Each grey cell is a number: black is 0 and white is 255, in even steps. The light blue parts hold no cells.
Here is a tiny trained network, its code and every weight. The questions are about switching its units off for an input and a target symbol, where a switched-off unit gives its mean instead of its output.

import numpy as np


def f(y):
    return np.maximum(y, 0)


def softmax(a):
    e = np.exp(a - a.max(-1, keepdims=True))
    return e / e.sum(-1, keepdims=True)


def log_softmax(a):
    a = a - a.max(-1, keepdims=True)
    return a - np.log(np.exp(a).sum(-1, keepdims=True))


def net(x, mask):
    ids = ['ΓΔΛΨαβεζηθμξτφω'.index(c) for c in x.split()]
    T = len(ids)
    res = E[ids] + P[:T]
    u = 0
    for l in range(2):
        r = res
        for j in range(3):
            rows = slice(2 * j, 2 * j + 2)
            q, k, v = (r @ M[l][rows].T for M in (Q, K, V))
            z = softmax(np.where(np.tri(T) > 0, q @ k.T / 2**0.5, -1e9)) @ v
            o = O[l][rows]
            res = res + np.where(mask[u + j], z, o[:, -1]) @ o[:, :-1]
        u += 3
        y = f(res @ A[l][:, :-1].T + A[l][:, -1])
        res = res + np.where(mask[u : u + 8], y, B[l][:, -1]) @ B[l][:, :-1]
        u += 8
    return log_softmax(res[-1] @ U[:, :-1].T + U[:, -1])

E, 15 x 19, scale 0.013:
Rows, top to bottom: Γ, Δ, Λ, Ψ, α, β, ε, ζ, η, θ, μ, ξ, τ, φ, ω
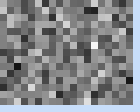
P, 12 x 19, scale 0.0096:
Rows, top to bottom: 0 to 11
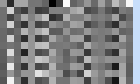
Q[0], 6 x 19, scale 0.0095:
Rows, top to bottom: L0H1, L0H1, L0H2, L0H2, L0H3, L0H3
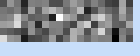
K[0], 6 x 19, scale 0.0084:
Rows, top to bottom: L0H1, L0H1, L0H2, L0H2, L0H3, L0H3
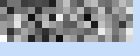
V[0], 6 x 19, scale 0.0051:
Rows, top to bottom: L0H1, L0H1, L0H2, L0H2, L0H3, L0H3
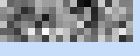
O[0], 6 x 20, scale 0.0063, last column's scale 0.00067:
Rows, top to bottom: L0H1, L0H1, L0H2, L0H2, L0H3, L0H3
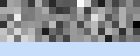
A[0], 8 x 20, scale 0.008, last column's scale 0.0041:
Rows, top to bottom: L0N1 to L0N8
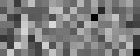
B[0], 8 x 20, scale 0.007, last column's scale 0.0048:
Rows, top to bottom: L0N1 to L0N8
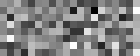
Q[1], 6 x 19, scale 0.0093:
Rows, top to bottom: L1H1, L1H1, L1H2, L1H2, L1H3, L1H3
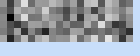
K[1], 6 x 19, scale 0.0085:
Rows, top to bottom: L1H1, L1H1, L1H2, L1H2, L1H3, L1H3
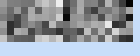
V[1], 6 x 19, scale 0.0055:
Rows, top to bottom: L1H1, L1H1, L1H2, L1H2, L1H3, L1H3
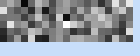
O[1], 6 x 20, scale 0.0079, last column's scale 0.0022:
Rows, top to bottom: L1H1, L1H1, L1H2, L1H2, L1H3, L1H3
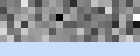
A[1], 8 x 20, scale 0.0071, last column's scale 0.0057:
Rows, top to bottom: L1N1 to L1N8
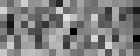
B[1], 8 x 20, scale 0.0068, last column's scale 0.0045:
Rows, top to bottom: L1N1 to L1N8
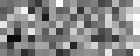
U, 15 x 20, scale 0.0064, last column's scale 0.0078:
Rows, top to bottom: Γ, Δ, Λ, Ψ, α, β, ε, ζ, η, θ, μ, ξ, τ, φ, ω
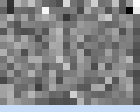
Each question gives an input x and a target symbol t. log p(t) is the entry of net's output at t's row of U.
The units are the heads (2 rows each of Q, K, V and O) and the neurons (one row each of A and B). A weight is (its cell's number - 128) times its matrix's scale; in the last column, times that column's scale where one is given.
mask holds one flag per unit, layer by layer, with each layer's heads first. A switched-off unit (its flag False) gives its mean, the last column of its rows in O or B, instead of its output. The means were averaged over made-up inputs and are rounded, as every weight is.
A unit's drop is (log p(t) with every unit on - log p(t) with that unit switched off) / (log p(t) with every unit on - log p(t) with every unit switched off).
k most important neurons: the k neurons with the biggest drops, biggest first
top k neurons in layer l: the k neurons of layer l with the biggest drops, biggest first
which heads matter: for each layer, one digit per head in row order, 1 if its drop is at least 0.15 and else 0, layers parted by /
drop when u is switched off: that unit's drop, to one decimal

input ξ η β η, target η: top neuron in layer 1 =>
(L1N7)
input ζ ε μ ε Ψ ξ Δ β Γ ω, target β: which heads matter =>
100 / 011
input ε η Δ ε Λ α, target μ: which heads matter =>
001 / 100
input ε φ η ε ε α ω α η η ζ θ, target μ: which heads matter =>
001 / 100
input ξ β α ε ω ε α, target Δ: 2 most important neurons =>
(L0N6; L1N3)
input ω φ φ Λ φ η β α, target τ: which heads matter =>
100 / 001
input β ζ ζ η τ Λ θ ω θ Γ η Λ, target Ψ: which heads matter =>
000 / 100
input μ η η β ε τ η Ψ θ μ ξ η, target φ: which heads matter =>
011 / 100
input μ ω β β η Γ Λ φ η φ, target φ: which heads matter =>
011 / 100
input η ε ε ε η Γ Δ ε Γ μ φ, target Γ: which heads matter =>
010 / 001
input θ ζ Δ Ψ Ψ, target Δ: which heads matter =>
101 / 010
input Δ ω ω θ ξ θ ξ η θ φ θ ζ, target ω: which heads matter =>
110 / 000
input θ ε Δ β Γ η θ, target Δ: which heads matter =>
010 / 000
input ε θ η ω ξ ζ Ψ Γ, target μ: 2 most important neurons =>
(L1N5; L0N2)
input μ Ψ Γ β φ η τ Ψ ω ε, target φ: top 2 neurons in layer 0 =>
(L0N5; L0N8)
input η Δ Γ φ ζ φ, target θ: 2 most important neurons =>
(L0N2; L0N8)
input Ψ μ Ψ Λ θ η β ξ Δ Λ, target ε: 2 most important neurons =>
(L1N2; L0N8)
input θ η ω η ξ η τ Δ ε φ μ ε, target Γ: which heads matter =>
111 / 100
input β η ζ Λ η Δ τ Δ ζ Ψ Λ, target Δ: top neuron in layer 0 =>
(L0N2)
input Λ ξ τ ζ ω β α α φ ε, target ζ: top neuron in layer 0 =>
(L0N8)
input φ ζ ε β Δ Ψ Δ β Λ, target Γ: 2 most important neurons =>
(L0N3; L0N2)
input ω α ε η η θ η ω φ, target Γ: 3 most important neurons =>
(L0N3; L1N3; L0N2)
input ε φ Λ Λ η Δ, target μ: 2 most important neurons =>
(L1N5; L0N2)
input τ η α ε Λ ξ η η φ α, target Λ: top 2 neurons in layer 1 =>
(L1N8; L1N2)
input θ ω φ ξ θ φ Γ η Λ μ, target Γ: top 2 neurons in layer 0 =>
(L0N2; L0N5)
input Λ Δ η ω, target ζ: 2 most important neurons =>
(L1N4; L0N8)
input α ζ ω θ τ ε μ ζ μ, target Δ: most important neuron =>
(L0N4)
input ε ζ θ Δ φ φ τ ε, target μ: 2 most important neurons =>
(L0N2; L1N5)
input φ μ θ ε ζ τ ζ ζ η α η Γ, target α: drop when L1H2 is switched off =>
0.6
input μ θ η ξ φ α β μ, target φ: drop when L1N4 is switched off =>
0.0
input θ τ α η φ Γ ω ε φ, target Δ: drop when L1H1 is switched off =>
0.1
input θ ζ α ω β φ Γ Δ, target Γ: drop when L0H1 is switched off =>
0.2
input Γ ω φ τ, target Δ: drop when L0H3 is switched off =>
0.5
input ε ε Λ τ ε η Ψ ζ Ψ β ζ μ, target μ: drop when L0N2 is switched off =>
0.3
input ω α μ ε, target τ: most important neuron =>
(L0N7)
